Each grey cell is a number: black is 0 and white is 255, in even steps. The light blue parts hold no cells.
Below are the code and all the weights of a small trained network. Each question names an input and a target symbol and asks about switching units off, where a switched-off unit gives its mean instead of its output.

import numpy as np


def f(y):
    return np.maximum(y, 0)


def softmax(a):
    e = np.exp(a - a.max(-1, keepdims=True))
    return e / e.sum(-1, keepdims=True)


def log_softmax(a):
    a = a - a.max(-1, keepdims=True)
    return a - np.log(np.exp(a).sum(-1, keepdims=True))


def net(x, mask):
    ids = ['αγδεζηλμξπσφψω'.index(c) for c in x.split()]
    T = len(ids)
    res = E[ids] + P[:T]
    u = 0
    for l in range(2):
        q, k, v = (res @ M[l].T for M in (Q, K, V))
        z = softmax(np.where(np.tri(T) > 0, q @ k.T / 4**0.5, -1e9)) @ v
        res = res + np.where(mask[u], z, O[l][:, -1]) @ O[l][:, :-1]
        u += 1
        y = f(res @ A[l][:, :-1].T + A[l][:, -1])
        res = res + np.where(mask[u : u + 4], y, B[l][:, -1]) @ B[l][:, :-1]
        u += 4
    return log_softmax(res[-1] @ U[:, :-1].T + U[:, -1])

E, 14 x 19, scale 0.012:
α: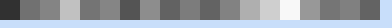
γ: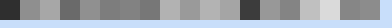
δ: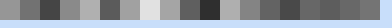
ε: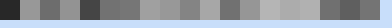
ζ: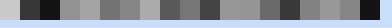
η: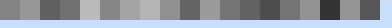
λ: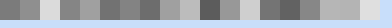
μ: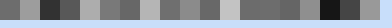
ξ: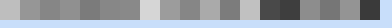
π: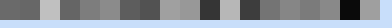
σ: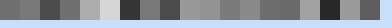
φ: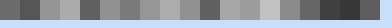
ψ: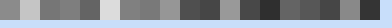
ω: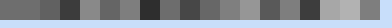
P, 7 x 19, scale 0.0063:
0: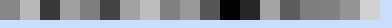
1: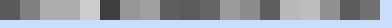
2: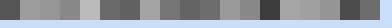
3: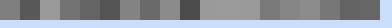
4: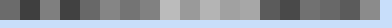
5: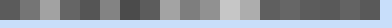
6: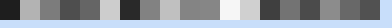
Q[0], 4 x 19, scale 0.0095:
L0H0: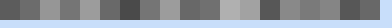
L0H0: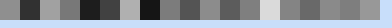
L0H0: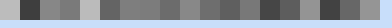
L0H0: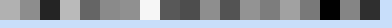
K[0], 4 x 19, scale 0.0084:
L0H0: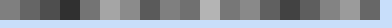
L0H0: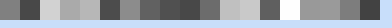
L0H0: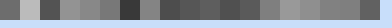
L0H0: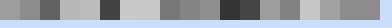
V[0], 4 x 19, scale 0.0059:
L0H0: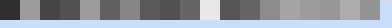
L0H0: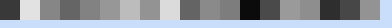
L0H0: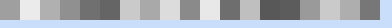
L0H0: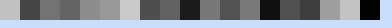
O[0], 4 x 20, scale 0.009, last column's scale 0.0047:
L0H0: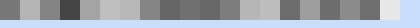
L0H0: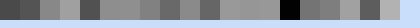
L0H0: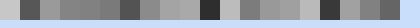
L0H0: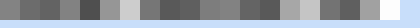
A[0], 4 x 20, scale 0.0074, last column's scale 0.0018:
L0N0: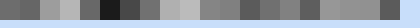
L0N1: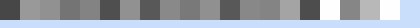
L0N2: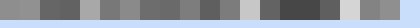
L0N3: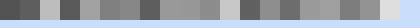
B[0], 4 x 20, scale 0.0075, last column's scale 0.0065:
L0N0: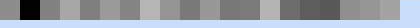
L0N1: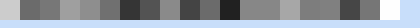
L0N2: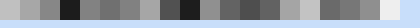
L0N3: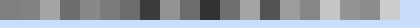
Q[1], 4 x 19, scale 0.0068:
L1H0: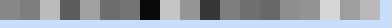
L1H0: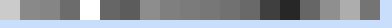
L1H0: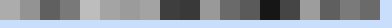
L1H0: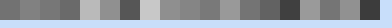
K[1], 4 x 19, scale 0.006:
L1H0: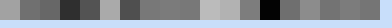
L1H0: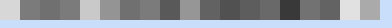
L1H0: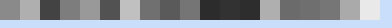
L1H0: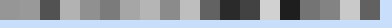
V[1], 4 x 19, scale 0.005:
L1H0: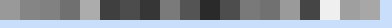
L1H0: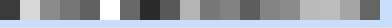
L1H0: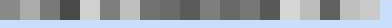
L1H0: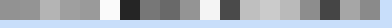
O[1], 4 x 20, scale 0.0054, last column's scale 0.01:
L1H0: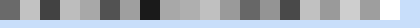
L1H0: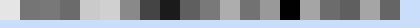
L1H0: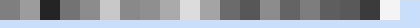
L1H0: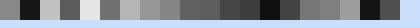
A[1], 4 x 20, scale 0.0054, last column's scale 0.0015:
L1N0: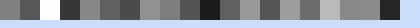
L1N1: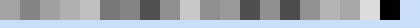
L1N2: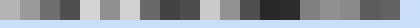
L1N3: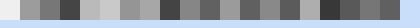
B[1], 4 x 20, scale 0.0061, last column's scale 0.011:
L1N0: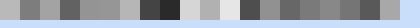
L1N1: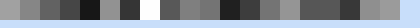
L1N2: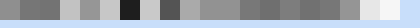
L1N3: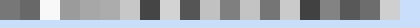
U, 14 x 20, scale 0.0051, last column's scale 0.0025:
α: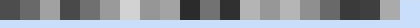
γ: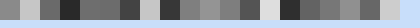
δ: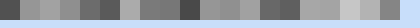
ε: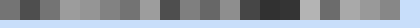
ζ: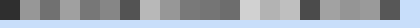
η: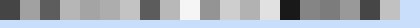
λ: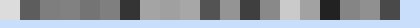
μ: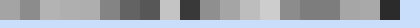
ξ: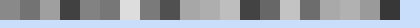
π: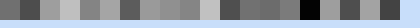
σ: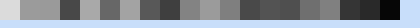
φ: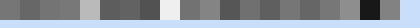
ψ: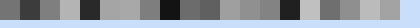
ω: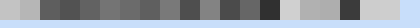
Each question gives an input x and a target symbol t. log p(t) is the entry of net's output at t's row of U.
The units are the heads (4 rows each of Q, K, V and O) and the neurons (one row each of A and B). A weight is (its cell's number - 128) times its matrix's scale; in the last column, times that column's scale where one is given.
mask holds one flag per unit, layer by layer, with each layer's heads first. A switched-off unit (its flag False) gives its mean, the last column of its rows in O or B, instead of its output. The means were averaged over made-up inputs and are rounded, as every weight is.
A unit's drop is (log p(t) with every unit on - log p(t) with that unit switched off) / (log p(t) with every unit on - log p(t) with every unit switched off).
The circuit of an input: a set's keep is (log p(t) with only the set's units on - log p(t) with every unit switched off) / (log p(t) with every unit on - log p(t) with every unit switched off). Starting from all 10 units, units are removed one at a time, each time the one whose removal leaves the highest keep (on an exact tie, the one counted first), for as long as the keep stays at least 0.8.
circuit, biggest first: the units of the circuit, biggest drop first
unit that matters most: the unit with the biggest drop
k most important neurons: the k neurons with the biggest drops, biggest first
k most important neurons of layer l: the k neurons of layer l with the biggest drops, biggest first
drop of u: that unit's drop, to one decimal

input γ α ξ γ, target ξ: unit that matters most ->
L1H0
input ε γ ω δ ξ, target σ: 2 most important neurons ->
[L1N0, L0N2]
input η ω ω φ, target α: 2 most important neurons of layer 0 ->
[L0N3, L0N1]
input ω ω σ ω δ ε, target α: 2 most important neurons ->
[L1N2, L0N3]
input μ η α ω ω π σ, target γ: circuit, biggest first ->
[L0H0, L0N2]
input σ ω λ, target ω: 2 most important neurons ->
[L0N1, L1N1]
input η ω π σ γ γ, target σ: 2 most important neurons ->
[L1N0, L0N3]
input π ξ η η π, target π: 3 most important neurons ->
[L0N0, L0N2, L0N1]
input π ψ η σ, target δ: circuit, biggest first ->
[L1H0, L0H0, L0N0, L0N1]
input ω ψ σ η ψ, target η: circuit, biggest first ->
[L1H0, L0N1]
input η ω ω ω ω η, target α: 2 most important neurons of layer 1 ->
[L1N3, L1N2]
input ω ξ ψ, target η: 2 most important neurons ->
[L0N2, L0N1]
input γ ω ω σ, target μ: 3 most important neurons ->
[L1N3, L0N2, L0N3]
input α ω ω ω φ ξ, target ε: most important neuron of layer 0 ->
[L0N1]
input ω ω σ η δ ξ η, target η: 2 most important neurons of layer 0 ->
[L0N1, L0N2]
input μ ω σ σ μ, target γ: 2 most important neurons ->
[L0N2, L1N3]
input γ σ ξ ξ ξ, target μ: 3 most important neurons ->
[L1N3, L0N2, L0N3]
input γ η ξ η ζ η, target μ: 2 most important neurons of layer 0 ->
[L0N2, L0N3]
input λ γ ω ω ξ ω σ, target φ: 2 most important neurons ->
[L0N0, L1N2]
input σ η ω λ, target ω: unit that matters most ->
L1N1
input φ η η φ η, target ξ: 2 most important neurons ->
[L1N0, L0N0]
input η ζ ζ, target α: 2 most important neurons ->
[L1N3, L0N2]
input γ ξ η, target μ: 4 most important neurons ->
[L1N3, L0N2, L0N3, L1N2]
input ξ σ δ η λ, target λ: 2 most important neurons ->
[L0N0, L1N3]
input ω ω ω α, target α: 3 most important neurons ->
[L1N2, L0N3, L1N0]
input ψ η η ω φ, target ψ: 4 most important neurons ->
[L0N2, L1N3, L0N1, L1N0]
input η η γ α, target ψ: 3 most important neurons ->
[L1N3, L0N2, L0N1]
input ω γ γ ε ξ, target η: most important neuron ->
[L0N1]
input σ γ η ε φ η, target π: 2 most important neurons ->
[L1N2, L1N3]
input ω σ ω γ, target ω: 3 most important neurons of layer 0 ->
[L0N3, L0N1, L0N0]
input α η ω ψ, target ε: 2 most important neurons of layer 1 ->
[L1N2, L1N3]
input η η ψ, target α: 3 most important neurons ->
[L1N3, L1N2, L0N2]
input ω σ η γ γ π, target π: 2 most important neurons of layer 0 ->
[L0N0, L0N2]
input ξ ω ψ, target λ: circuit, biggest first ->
[L0H0]
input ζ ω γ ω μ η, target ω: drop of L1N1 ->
-0.1
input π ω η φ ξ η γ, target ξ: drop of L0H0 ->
0.5
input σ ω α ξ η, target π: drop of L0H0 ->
0.2
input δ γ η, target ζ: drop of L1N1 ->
0.0
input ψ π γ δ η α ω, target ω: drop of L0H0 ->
0.2
